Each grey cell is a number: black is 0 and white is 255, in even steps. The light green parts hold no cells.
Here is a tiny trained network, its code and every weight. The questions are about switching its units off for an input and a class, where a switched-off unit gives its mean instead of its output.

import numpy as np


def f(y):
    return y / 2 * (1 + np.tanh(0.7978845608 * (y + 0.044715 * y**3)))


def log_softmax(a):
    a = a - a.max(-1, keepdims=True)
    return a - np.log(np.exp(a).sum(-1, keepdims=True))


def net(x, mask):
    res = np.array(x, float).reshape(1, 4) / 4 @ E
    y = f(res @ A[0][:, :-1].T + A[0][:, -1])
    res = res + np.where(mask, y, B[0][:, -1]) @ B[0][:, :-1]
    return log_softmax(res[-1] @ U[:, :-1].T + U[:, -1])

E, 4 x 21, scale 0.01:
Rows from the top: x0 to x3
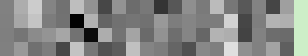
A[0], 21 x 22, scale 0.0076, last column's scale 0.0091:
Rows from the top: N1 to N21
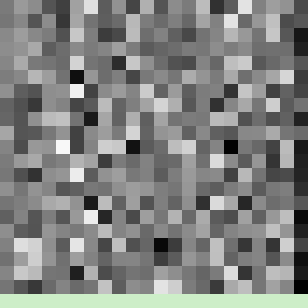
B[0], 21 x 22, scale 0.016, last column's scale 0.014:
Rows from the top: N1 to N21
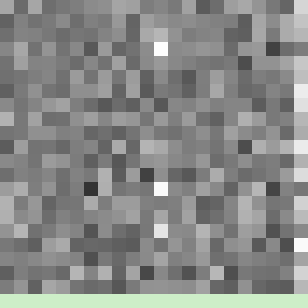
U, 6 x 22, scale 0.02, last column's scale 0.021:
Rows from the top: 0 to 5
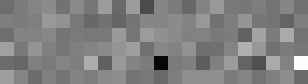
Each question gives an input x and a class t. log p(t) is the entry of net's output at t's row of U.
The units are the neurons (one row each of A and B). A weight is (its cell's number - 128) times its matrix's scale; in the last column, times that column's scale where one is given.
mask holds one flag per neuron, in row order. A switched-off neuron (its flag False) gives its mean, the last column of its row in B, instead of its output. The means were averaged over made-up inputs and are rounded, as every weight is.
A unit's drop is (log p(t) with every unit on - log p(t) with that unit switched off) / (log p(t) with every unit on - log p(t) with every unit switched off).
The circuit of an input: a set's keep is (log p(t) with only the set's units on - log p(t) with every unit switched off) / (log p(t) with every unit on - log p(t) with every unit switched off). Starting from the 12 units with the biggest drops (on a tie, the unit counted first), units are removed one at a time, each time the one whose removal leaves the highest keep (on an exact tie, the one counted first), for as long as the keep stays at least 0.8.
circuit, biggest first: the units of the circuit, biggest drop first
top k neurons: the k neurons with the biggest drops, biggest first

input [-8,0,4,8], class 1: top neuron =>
[N8]
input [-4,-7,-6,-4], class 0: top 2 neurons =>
[N13; N7]
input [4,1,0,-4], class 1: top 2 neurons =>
[N18; N5]
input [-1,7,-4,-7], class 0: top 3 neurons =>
[N20; N6; N2]
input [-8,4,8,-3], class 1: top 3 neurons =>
[N8; N21; N1]
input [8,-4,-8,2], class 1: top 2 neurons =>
[N18; N12]
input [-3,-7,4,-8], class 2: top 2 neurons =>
[N11; N20]
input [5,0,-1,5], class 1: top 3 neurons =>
[N18; N11; N12]
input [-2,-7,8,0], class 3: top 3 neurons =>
[N15; N9; N20]
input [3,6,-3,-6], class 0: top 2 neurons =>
[N20; N6]
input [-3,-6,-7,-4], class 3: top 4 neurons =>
[N1; N16; N20; N6]
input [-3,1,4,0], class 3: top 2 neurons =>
[N18; N9]
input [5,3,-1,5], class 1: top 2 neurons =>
[N18; N11]
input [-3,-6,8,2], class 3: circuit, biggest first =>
[N15]
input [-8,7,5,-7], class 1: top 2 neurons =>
[N8; N21]
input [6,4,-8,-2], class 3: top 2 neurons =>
[N1; N16]
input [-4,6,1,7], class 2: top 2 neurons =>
[N2; N3]
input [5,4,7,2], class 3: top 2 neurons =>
[N15; N9]
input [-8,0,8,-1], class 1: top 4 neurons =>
[N8; N21; N1; N10]
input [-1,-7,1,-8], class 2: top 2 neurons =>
[N11; N20]
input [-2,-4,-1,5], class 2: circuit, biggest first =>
[N5]
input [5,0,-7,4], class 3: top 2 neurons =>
[N1; N16]
